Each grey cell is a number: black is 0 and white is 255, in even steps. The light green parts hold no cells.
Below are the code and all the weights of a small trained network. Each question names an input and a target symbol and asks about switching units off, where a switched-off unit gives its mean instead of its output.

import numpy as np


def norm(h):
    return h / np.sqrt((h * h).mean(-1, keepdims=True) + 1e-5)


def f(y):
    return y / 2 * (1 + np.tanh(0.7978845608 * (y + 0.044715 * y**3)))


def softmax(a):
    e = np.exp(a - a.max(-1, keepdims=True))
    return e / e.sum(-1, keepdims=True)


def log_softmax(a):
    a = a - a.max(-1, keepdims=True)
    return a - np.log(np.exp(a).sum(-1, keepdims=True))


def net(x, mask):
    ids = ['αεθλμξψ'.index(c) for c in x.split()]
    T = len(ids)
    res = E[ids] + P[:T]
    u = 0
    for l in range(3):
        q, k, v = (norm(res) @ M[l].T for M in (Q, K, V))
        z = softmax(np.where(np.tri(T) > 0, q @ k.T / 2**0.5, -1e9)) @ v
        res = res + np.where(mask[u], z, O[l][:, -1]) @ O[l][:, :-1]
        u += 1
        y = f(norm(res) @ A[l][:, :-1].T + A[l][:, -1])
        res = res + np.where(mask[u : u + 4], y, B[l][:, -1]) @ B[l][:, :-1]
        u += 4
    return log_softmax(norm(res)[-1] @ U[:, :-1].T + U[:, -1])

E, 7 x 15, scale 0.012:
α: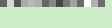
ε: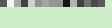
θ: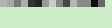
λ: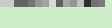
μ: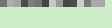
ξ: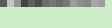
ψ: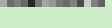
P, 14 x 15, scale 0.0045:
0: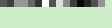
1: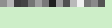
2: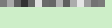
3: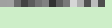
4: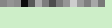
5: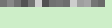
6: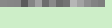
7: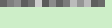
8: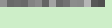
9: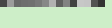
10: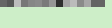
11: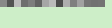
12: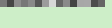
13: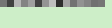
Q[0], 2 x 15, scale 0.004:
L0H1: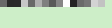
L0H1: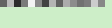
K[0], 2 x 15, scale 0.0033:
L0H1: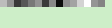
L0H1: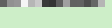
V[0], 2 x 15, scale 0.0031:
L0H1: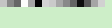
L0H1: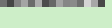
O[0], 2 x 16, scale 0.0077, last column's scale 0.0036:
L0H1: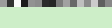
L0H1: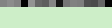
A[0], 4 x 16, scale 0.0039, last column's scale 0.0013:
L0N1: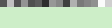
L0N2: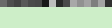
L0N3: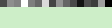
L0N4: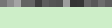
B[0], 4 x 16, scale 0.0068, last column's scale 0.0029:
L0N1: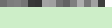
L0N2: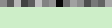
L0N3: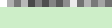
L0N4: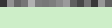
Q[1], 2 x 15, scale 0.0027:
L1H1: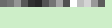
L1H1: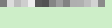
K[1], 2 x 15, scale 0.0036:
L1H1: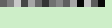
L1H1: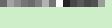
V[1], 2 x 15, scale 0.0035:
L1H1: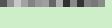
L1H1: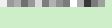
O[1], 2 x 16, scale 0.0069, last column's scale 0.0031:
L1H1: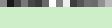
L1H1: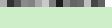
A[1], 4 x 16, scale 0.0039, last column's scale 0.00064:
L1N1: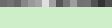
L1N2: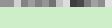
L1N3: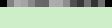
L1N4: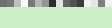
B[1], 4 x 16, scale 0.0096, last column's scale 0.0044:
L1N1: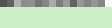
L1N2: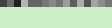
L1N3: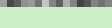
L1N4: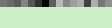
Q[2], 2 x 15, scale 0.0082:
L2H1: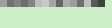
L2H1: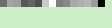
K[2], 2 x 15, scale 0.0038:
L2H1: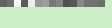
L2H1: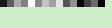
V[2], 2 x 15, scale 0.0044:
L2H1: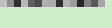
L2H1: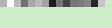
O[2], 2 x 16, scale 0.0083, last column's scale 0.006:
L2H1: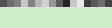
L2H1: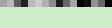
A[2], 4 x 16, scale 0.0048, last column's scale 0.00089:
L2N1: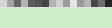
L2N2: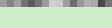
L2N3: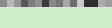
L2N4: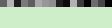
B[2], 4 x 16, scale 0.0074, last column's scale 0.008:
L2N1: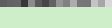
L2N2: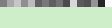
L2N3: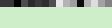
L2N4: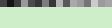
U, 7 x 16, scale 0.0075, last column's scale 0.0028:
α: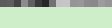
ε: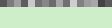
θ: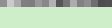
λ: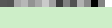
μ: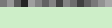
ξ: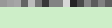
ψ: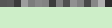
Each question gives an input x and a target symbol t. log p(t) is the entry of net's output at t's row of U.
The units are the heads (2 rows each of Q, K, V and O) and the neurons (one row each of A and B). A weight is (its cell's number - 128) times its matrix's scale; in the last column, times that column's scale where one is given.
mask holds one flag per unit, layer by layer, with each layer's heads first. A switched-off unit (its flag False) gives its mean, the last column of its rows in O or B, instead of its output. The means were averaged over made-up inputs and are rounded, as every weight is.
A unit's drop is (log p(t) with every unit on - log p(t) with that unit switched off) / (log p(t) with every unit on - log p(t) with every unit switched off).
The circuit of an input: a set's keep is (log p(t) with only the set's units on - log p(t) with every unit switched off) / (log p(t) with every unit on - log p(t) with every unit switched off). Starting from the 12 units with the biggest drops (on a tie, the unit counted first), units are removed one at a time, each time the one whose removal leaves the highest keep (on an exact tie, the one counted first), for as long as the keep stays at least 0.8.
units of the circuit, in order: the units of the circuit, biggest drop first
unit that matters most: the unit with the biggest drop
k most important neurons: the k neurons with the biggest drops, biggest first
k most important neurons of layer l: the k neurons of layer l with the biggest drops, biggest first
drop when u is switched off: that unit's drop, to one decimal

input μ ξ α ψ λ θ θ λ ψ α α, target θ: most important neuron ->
(L1N2)
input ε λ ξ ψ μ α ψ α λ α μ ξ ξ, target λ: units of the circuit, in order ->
(L2H1; L1H1; L0N3)
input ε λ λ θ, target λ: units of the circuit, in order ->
(L1H1; L2H1; L0N3)
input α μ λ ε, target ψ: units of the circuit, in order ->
(L2H1; L2N4; L0H1)
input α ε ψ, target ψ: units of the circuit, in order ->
(L2H1; L0H1; L2N4)
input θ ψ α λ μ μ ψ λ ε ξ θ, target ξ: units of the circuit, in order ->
(L0H1; L2H1)
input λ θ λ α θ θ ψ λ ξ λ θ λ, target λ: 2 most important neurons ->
(L0N1; L1N4)
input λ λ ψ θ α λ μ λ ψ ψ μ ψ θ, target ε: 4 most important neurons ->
(L2N1; L0N3; L1N3; L1N2)
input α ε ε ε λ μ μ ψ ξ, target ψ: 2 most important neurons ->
(L2N4; L0N3)
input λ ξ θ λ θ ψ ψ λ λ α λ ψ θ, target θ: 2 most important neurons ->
(L1N4; L2N4)
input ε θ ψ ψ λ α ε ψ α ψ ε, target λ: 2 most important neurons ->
(L1N3; L2N1)
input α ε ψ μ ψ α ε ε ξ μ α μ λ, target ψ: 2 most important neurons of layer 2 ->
(L2N4; L2N3)
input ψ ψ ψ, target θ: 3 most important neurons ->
(L0N2; L1N4; L0N1)
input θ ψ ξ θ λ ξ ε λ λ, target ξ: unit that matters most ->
L0H1
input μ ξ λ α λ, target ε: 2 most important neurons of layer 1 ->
(L1N4; L1N2)
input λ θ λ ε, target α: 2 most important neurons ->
(L1N4; L0N2)
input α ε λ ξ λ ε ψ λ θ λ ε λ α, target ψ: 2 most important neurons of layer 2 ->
(L2N4; L2N2)
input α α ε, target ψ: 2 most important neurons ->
(L2N4; L2N2)
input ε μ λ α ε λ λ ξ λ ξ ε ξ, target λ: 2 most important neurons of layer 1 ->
(L1N3; L1N4)
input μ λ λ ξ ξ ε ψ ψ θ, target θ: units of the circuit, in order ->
(L2H1)
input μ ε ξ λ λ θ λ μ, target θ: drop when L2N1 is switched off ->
0.1
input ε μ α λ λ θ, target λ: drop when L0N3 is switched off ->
0.3
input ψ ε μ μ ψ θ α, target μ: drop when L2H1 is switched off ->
0.8
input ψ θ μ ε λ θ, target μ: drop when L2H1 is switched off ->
0.6
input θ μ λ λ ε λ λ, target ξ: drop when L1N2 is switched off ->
0.1
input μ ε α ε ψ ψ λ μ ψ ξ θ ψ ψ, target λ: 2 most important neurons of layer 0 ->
(L0N2; L0N1)
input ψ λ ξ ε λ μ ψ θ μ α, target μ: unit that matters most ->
L2H1
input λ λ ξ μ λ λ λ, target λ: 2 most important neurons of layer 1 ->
(L1N4; L1N1)
